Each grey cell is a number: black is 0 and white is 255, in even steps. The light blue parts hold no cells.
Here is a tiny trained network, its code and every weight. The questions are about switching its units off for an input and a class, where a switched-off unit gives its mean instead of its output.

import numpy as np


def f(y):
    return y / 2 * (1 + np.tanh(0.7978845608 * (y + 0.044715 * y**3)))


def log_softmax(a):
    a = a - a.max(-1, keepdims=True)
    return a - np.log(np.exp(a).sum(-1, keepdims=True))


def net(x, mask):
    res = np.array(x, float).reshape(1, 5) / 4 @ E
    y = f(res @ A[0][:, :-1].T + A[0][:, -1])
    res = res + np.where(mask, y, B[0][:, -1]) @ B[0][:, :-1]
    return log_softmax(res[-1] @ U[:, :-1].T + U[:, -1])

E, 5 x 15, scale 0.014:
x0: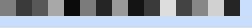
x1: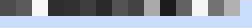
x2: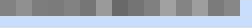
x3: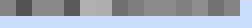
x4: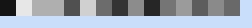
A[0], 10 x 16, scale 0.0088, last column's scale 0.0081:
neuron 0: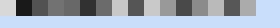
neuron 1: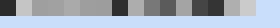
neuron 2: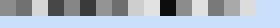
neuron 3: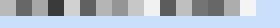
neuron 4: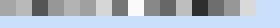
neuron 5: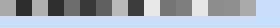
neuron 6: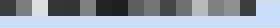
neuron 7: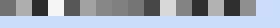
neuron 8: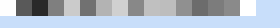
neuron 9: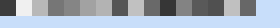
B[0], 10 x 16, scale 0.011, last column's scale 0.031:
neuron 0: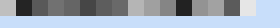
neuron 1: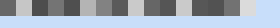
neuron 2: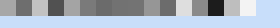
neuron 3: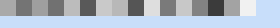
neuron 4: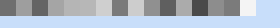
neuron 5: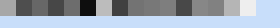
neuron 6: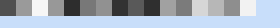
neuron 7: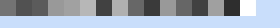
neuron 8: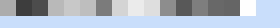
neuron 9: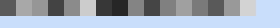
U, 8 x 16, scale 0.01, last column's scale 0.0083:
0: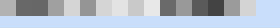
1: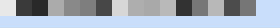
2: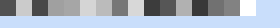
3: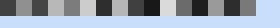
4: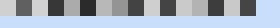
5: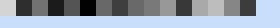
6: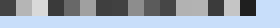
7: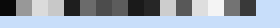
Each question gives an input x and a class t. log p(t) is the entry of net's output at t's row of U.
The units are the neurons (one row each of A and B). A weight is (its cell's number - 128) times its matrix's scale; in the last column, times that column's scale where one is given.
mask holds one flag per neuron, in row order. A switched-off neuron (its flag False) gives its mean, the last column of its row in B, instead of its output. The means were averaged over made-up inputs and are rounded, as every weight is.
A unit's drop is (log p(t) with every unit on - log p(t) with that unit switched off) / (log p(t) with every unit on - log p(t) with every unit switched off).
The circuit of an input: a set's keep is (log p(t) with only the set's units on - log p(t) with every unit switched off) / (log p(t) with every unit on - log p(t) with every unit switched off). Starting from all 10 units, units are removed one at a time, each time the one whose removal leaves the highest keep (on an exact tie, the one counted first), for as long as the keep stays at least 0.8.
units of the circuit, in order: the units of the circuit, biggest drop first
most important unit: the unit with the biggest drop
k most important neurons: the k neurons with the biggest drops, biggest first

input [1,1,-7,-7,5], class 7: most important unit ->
neuron 2
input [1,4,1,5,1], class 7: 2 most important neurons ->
(neuron 3; neuron 6)
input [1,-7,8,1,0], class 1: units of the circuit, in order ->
(neuron 8; neuron 7)
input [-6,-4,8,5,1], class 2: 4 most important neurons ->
(neuron 1; neuron 9; neuron 4; neuron 0)
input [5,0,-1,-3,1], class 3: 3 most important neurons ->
(neuron 8; neuron 5; neuron 6)
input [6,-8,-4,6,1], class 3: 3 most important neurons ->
(neuron 7; neuron 5; neuron 3)
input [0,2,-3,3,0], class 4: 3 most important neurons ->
(neuron 0; neuron 9; neuron 7)
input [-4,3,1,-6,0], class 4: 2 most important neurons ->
(neuron 3; neuron 2)
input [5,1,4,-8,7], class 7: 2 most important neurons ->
(neuron 6; neuron 8)
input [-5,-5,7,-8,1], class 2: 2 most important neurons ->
(neuron 1; neuron 9)
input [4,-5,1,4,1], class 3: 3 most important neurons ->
(neuron 7; neuron 5; neuron 3)
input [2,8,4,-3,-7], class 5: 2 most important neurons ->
(neuron 0; neuron 5)
